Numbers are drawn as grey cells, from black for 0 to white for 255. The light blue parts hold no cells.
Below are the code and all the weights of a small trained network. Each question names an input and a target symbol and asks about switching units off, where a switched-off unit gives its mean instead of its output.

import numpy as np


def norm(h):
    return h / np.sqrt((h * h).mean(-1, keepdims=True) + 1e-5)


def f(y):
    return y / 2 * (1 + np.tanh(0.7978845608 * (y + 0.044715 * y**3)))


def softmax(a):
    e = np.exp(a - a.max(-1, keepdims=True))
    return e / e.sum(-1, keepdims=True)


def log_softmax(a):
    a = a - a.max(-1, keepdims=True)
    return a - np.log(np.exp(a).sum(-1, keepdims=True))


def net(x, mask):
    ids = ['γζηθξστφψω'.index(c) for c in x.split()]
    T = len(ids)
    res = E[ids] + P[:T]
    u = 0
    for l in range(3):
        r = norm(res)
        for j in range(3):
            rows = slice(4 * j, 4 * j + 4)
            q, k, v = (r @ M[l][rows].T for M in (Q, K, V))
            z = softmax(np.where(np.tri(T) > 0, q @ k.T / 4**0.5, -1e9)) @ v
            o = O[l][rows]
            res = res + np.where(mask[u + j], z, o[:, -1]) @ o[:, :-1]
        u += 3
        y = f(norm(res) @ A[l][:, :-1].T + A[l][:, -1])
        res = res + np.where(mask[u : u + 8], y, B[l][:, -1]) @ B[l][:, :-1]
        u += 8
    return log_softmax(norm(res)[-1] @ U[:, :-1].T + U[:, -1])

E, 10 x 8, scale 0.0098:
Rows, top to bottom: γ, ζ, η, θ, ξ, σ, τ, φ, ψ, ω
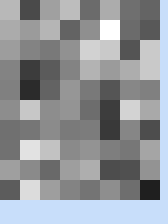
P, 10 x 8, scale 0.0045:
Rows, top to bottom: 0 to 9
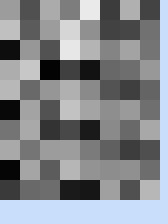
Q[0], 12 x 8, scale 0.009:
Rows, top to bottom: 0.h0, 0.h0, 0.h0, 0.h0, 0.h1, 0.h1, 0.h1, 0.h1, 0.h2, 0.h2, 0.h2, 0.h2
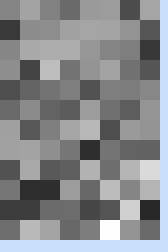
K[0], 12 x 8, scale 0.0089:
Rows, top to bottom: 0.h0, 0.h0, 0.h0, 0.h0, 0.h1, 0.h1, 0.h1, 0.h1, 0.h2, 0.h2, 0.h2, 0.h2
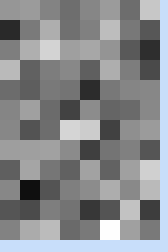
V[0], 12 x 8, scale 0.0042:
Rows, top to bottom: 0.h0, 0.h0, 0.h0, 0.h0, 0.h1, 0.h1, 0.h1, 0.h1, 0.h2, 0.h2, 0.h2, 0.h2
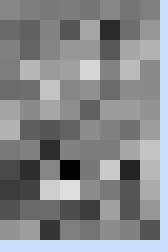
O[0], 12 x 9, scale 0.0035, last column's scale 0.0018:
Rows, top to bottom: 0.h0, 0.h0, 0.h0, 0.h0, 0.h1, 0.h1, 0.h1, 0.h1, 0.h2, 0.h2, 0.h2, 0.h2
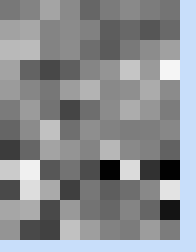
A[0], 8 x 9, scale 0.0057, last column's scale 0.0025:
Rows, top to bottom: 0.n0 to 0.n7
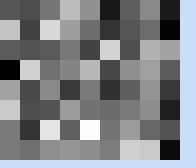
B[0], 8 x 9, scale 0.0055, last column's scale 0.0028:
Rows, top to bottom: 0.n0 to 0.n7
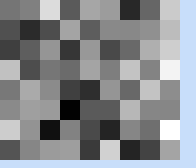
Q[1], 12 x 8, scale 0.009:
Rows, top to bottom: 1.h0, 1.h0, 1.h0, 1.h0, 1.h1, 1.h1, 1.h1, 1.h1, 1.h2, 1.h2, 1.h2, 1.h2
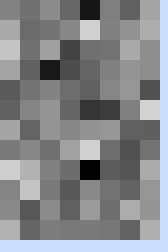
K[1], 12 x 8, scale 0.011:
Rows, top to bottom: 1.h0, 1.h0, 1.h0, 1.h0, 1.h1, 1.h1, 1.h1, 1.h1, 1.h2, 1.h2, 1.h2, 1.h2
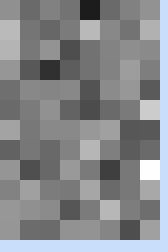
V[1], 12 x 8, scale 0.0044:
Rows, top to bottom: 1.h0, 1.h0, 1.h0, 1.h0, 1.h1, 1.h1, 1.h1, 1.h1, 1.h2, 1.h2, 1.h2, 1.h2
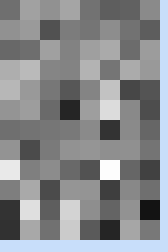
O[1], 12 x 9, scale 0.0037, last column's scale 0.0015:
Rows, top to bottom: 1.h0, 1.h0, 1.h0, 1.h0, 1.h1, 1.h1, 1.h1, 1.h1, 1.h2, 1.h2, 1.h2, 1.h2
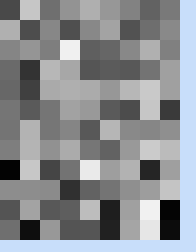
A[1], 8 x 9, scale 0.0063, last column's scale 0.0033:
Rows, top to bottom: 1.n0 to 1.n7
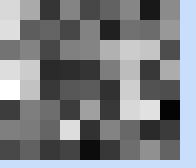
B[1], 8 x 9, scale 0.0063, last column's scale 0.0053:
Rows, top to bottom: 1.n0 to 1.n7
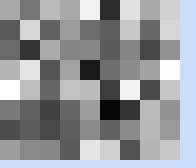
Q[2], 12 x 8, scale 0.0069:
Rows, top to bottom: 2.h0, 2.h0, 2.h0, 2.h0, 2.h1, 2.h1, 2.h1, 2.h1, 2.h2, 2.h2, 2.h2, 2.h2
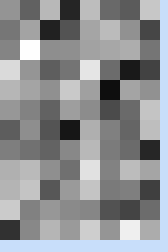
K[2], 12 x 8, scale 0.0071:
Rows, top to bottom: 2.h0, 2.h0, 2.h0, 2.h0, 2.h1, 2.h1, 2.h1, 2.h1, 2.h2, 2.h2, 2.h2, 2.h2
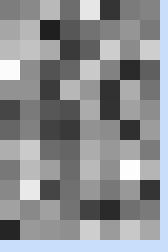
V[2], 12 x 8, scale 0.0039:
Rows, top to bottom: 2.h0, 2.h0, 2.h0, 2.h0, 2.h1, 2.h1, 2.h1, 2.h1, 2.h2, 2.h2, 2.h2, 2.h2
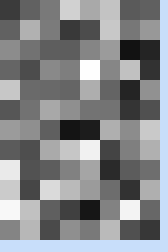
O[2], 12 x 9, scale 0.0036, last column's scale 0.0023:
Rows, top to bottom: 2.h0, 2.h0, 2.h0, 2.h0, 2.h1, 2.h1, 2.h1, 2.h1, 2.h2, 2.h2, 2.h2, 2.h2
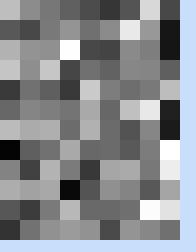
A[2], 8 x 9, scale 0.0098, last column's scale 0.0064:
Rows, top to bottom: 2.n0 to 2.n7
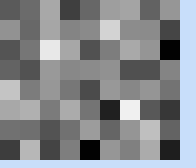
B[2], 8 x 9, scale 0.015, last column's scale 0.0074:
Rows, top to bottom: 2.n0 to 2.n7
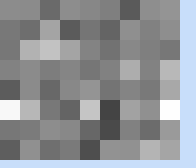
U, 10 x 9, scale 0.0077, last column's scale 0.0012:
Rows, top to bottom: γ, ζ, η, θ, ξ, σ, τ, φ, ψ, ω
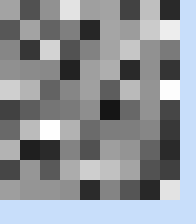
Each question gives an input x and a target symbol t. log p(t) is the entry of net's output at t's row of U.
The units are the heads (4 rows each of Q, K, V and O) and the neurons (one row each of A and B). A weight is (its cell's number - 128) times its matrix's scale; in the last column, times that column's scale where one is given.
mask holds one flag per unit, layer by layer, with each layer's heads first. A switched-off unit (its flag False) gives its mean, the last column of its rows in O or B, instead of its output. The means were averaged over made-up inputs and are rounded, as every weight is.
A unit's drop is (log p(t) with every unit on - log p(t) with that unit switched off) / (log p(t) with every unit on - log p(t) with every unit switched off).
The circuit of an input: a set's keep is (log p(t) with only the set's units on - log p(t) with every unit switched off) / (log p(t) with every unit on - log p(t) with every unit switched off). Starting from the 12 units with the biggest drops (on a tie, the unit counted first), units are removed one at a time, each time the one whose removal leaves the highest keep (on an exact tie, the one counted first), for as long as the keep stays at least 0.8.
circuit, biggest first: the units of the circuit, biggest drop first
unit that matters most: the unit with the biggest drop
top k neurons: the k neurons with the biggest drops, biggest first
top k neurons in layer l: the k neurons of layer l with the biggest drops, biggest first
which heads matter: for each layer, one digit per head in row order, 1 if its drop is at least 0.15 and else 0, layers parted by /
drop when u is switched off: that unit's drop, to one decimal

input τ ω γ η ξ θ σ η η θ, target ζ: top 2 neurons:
[1.n3 0.n6]
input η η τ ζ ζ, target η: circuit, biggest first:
[1.h1 2.n1 2.n5]
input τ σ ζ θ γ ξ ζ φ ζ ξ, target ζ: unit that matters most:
0.h2
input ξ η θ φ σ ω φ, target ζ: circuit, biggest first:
[1.n0 2.n7]
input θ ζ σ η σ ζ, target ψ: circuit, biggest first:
[1.h2 2.n5]
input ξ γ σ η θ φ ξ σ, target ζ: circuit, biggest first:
[0.h2 0.n7 1.n0 2.n5]
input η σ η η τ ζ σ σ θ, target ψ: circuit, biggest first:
[1.h2 2.n5]
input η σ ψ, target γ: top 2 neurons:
[0.n6 2.n5]
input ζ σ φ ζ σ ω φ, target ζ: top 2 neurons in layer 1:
[1.n0 1.n1]
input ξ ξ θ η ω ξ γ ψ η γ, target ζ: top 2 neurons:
[0.n6 1.n3]
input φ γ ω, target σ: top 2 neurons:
[1.n5 2.n5]
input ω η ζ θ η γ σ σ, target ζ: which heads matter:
001 / 000 / 000
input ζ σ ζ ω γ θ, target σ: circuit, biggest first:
[1.n5 2.n5 2.n6]
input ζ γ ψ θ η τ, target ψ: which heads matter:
001 / 001 / 000
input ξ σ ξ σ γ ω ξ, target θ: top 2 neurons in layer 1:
[1.n7 1.n4]
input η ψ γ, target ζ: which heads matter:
000 / 000 / 000
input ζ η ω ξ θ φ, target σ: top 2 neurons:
[0.n6 1.n5]
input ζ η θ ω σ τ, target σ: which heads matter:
000 / 001 / 000
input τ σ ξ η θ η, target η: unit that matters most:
1.n3
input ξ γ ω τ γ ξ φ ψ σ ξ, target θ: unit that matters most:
0.n6
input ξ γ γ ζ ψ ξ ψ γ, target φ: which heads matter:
000 / 000 / 001
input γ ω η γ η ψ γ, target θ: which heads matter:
100 / 000 / 010
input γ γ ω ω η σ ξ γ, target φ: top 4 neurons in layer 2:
[2.n5 2.n3 2.n0 2.n7]
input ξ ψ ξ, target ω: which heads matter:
000 / 001 / 001
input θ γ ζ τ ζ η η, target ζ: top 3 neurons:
[0.n6 0.n0 1.n0]
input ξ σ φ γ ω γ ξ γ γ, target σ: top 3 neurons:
[0.n2 1.n5 2.n5]
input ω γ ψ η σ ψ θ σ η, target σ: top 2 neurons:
[2.n5 1.n5]
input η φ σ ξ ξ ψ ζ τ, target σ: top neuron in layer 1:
[1.n7]
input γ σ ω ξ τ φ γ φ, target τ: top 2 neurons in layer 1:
[1.n3 1.n7]
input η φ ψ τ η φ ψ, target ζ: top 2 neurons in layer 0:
[0.n6 0.n7]
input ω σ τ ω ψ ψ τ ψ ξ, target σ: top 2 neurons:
[2.n5 1.n5]
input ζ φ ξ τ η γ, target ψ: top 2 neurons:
[1.n3 2.n5]
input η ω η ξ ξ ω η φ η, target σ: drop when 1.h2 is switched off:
1.1
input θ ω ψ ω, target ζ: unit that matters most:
0.h2
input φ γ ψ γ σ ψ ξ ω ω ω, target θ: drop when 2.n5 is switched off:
0.2
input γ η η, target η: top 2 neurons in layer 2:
[2.n5 2.n1]
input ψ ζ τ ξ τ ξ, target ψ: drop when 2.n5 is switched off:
0.1
